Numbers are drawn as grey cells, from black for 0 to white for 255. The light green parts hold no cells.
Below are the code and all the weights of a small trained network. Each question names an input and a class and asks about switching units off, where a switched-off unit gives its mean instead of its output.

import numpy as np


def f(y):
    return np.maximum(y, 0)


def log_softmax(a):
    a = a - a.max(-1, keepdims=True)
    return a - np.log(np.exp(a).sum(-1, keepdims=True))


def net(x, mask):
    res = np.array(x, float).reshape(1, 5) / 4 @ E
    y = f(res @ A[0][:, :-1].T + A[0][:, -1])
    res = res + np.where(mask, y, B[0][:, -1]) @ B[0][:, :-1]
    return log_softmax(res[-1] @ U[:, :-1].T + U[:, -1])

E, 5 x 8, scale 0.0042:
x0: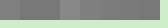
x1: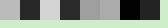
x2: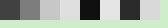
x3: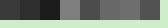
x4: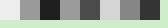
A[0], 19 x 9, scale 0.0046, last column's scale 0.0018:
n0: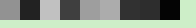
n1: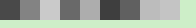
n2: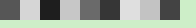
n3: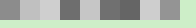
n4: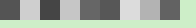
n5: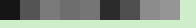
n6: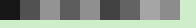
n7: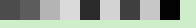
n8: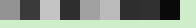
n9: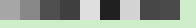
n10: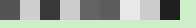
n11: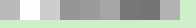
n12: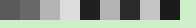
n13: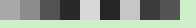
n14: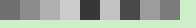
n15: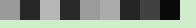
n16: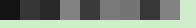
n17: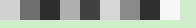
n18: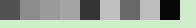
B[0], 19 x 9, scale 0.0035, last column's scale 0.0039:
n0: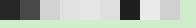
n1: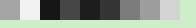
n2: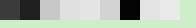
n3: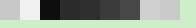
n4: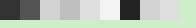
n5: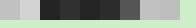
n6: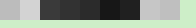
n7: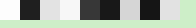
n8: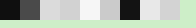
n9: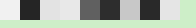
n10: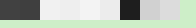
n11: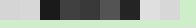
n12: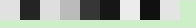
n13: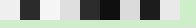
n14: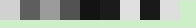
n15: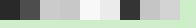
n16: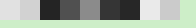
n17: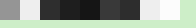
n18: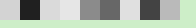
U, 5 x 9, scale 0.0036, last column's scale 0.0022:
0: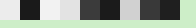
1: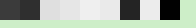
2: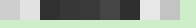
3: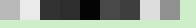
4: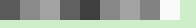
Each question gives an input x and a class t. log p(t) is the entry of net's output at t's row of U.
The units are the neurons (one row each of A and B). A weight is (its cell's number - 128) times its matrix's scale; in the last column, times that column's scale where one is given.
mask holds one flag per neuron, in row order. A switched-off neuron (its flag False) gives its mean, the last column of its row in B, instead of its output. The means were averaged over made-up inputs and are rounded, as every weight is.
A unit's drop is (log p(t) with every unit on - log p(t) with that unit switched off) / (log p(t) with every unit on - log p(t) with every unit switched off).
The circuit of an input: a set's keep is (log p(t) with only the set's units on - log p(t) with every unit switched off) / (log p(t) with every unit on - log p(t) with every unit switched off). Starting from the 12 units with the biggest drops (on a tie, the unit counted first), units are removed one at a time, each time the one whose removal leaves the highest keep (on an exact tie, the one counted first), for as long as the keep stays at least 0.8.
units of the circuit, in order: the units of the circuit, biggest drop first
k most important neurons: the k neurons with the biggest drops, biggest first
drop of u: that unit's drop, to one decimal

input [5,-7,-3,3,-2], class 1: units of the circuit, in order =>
n2, n10
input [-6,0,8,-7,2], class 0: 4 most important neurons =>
n7, n12, n18, n14
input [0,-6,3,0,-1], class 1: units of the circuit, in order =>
n10, n2
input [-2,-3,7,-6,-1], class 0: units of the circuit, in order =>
n7, n12
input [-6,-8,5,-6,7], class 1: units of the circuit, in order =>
n10, n2
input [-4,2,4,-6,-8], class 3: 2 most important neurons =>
n3, n1
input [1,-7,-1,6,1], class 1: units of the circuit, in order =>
n2, n10
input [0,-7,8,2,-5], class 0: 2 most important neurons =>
n7, n12
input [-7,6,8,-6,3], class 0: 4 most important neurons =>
n7, n12, n14, n18
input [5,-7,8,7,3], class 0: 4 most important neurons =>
n7, n12, n14, n18
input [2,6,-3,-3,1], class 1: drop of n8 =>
0.3
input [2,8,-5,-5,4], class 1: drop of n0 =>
0.3
